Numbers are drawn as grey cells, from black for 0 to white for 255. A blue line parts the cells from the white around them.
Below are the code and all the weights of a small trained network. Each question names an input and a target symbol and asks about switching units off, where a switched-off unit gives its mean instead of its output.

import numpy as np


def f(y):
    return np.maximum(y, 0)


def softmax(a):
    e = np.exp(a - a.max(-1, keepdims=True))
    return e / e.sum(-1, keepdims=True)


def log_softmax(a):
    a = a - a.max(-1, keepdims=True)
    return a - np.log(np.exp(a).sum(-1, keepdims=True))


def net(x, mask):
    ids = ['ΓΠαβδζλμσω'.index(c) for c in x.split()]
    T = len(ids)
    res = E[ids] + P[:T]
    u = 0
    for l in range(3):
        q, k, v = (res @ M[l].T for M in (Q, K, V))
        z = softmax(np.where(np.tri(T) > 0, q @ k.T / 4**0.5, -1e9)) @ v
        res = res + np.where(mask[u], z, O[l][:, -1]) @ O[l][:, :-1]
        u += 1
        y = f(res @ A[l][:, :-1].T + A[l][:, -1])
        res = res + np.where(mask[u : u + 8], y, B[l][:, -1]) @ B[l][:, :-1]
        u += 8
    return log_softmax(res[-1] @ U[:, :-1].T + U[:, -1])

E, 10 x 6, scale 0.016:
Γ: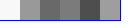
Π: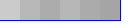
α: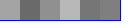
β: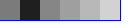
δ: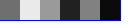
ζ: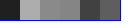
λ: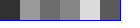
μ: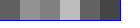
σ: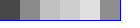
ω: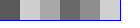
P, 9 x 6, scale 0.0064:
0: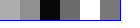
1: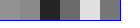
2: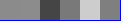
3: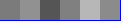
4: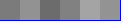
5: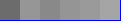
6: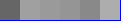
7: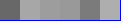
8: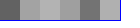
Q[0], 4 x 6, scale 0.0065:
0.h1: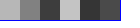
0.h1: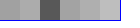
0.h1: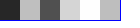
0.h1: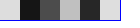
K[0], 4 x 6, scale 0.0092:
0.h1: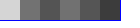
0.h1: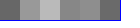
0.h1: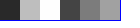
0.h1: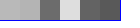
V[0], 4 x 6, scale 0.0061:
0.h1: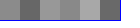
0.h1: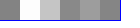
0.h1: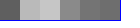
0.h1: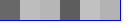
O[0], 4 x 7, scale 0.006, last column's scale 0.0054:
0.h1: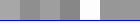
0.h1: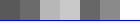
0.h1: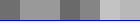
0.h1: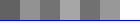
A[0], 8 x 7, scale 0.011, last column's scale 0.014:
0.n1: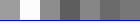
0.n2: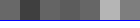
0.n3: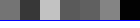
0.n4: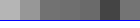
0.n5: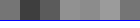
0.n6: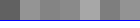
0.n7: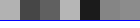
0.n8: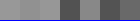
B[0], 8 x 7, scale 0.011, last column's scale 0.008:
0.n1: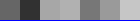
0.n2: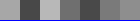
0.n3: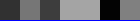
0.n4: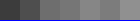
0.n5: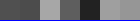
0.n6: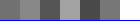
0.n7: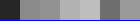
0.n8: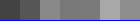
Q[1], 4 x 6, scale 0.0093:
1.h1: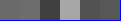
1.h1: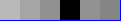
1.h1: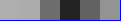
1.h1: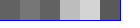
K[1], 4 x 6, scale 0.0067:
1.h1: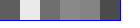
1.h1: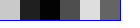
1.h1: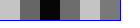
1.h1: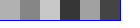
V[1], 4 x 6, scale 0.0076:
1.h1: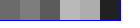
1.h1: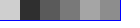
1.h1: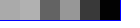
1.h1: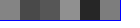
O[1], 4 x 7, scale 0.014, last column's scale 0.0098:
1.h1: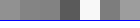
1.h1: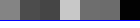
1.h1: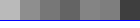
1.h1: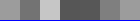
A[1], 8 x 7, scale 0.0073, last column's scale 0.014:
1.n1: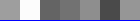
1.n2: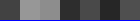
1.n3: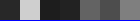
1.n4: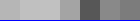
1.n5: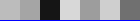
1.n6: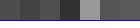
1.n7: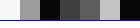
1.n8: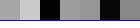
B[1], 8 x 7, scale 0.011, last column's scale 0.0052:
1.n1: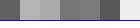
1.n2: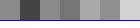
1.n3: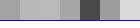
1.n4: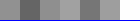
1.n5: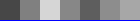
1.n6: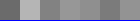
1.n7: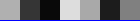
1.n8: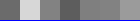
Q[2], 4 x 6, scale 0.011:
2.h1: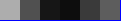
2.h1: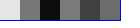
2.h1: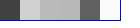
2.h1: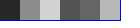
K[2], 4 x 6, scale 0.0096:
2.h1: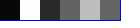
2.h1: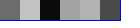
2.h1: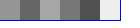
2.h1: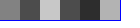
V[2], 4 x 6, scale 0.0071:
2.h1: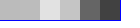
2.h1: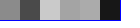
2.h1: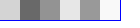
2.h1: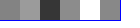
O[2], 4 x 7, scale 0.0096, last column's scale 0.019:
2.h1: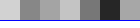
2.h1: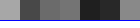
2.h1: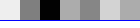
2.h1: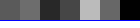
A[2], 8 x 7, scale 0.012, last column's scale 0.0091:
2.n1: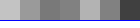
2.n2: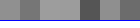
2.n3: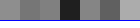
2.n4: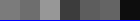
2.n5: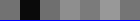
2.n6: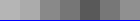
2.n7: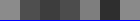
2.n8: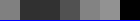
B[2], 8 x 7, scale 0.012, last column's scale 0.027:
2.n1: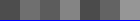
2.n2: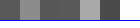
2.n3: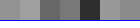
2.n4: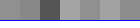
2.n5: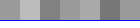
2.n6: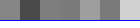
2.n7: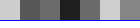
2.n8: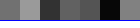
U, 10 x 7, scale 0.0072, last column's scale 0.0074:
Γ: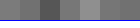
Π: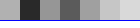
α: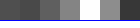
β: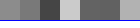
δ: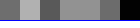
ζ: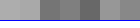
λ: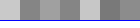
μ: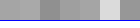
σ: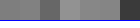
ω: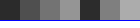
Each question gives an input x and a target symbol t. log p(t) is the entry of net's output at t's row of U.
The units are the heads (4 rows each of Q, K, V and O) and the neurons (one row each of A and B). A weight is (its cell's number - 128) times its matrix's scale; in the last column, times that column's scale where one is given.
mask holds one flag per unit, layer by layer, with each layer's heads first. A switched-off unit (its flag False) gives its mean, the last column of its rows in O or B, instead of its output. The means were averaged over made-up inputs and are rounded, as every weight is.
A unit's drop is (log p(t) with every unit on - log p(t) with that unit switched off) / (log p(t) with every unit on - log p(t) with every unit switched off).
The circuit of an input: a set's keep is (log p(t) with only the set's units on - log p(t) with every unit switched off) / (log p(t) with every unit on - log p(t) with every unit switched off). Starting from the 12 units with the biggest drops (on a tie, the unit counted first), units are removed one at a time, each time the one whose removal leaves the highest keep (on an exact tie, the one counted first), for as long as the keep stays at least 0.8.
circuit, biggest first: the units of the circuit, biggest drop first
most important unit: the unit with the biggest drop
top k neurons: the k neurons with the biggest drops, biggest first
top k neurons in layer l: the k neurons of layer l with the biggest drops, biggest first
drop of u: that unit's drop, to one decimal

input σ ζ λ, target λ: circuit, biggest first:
1.n3, 2.h1, 1.h1
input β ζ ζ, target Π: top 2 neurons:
0.n5, 2.n6
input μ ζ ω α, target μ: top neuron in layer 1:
1.n1
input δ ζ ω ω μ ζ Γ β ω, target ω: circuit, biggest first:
1.h1, 0.n1
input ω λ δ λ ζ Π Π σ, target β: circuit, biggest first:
2.h1, 2.n1, 1.n4
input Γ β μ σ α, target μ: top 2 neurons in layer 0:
0.n5, 0.n7
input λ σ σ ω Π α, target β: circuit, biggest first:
2.h1, 2.n1, 0.n1
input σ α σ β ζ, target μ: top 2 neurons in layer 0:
0.n5, 0.n1
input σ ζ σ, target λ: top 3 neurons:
1.n3, 1.n1, 2.n2
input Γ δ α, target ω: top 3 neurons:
0.n7, 0.n1, 0.n8
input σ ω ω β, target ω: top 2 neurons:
0.n5, 2.n2
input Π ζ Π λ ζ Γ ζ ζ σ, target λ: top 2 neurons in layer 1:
1.n1, 1.n3
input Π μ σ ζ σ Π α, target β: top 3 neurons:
0.n1, 2.n1, 1.n4
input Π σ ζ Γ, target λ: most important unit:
1.h1
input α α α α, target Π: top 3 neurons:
2.n7, 2.n2, 1.n3
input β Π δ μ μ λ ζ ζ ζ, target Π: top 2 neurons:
0.n2, 0.n5
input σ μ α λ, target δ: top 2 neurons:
0.n1, 1.n8
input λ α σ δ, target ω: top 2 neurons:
0.n1, 0.n8
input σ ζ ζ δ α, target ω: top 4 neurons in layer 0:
0.n1, 0.n8, 0.n7, 0.n4
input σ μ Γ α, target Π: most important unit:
2.n7
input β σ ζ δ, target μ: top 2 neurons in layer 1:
1.n1, 1.n2
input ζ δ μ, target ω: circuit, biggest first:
0.n1, 2.h1
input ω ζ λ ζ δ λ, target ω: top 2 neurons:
0.n1, 1.n1
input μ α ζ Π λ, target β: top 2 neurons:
0.n1, 2.n1
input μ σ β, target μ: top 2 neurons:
0.n5, 2.n5
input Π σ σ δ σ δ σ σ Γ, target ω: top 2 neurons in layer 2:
2.n5, 2.n6
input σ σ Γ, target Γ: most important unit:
2.n8
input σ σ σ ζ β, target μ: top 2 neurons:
2.n5, 1.n1
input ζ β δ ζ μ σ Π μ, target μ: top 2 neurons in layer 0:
0.n1, 0.n7
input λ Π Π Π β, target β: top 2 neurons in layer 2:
2.n5, 2.n2
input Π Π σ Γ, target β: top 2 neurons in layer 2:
2.n1, 2.n2
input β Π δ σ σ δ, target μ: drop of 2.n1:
0.2
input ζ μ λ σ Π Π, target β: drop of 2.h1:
0.7
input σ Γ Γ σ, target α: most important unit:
2.h1
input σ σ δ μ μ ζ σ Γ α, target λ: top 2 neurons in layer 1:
1.n3, 1.n1
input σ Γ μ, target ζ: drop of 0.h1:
0.2
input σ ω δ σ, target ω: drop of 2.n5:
0.1
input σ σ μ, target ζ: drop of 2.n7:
0.4
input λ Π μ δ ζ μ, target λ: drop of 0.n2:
0.0
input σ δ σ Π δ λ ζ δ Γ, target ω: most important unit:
0.n1
